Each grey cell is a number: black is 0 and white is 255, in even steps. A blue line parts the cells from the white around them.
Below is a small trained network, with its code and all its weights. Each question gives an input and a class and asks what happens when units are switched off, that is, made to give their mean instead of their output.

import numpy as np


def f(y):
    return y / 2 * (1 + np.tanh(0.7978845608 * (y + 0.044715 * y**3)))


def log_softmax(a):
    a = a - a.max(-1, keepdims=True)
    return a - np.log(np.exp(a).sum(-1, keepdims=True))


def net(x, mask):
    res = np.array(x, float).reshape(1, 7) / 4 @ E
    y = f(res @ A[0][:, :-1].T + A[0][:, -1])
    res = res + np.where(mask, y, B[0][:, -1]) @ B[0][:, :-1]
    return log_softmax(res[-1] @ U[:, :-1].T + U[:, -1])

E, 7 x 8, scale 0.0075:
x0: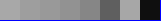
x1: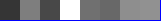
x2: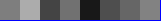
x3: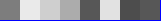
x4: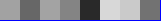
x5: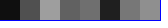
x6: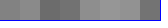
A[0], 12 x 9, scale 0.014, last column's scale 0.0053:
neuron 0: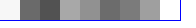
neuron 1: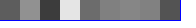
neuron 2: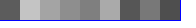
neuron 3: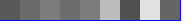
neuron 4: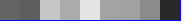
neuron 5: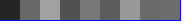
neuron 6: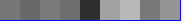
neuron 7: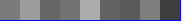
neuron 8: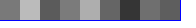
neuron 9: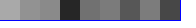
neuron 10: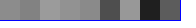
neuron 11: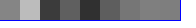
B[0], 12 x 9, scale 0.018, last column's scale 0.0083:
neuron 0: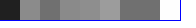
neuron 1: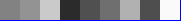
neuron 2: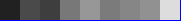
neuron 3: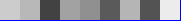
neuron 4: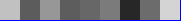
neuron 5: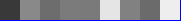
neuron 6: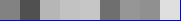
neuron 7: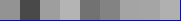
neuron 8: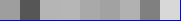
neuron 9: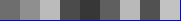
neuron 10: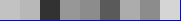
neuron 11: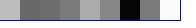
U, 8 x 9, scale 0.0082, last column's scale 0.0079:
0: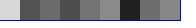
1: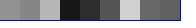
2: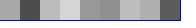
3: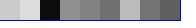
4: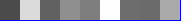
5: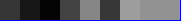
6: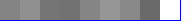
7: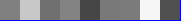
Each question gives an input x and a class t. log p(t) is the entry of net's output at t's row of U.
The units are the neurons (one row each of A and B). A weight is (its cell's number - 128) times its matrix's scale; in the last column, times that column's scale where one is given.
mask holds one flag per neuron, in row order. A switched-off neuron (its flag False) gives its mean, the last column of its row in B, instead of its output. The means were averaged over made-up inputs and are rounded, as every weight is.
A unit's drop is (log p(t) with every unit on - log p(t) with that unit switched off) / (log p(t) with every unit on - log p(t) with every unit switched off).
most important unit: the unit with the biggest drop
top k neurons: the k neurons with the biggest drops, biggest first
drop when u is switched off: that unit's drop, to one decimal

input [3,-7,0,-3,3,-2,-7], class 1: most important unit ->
neuron 9
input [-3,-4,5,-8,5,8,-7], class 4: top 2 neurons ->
(neuron 5; neuron 2)
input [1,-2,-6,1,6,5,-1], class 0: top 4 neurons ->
(neuron 4; neuron 8; neuron 0; neuron 7)
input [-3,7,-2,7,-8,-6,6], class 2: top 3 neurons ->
(neuron 8; neuron 9; neuron 7)
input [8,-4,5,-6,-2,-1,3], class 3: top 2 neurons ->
(neuron 10; neuron 2)
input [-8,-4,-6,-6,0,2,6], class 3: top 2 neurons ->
(neuron 3; neuron 11)
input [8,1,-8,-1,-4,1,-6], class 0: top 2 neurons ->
(neuron 4; neuron 3)
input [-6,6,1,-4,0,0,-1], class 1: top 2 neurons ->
(neuron 1; neuron 10)
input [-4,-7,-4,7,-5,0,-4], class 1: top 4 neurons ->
(neuron 9; neuron 11; neuron 0; neuron 6)
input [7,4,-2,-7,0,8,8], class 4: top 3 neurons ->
(neuron 5; neuron 3; neuron 2)
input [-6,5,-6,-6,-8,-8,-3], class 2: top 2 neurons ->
(neuron 7; neuron 8)
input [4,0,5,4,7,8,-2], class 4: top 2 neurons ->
(neuron 5; neuron 8)
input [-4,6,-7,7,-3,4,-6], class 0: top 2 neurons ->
(neuron 4; neuron 0)
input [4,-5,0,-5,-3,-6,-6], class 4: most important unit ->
neuron 0
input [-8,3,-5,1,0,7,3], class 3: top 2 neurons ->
(neuron 3; neuron 0)
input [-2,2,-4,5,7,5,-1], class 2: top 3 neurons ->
(neuron 6; neuron 0; neuron 11)
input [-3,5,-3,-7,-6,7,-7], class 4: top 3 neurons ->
(neuron 5; neuron 2; neuron 6)
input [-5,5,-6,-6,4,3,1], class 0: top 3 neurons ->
(neuron 4; neuron 2; neuron 10)
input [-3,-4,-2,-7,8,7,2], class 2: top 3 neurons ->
(neuron 6; neuron 0; neuron 2)
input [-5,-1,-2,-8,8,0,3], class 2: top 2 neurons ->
(neuron 6; neuron 2)
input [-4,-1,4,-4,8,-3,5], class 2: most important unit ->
neuron 6
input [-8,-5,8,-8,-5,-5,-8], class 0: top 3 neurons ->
(neuron 11; neuron 2; neuron 10)
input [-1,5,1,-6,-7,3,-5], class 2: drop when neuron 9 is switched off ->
0.1
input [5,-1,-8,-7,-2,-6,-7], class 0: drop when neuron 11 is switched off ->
-0.1
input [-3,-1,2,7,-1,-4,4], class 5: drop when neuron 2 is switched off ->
0.8
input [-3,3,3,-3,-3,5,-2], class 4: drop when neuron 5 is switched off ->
0.7
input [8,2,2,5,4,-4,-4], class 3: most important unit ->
neuron 10
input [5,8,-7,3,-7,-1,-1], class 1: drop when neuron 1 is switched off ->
1.1
